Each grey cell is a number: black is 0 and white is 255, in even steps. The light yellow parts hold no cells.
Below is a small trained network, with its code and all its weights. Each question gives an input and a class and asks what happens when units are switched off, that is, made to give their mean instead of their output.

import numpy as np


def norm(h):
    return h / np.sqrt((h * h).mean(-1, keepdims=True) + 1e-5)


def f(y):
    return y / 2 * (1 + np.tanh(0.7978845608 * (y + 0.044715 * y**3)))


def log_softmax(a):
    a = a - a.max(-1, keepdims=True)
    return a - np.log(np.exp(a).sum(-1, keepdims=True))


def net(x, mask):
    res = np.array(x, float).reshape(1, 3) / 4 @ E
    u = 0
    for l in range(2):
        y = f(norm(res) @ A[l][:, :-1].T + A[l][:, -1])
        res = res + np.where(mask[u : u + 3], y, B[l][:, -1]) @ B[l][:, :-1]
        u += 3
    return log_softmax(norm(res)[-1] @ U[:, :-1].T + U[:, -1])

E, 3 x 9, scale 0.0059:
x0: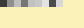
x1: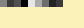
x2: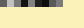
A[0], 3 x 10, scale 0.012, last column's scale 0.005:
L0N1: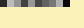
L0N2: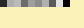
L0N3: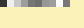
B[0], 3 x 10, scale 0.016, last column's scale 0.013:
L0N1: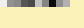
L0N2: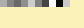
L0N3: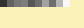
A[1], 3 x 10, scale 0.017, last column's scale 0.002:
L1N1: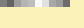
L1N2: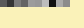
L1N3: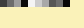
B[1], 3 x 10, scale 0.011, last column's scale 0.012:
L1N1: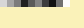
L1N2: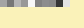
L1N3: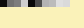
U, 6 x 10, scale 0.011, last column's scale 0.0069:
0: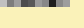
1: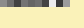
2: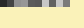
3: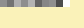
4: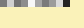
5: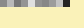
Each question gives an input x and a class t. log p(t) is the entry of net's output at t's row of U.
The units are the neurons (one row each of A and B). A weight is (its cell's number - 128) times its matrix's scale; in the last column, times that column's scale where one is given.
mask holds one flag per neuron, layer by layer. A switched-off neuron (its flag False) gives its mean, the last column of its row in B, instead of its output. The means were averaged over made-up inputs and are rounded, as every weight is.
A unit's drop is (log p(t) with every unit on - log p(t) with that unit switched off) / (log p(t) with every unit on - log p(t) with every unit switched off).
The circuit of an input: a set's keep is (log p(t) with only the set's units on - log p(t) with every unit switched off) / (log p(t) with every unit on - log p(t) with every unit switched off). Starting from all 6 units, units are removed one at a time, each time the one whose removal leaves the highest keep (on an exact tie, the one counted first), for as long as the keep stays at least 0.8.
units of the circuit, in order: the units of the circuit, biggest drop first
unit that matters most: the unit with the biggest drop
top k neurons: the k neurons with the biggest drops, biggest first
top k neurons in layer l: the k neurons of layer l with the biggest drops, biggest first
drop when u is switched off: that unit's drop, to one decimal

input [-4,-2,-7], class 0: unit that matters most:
L0N2
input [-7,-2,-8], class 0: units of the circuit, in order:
(L0N2 L1N3)
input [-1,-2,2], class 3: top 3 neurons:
(L1N2 L1N1 L1N3)
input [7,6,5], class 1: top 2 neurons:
(L0N2 L0N3)
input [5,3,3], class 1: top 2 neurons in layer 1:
(L1N1 L1N2)
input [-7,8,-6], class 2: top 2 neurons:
(L0N2 L0N1)
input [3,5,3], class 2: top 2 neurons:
(L1N3 L1N1)
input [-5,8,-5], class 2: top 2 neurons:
(L0N2 L1N3)
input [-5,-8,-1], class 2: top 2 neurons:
(L0N2 L1N1)
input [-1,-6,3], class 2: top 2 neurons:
(L0N3 L1N1)
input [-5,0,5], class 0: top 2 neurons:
(L0N2 L0N3)
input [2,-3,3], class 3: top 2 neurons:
(L1N2 L0N1)
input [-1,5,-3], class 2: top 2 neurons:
(L1N3 L0N2)
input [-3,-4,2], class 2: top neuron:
(L0N2)
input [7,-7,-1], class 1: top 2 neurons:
(L0N2 L1N3)
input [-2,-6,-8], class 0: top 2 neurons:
(L1N1 L1N3)
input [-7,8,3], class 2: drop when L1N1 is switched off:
0.2
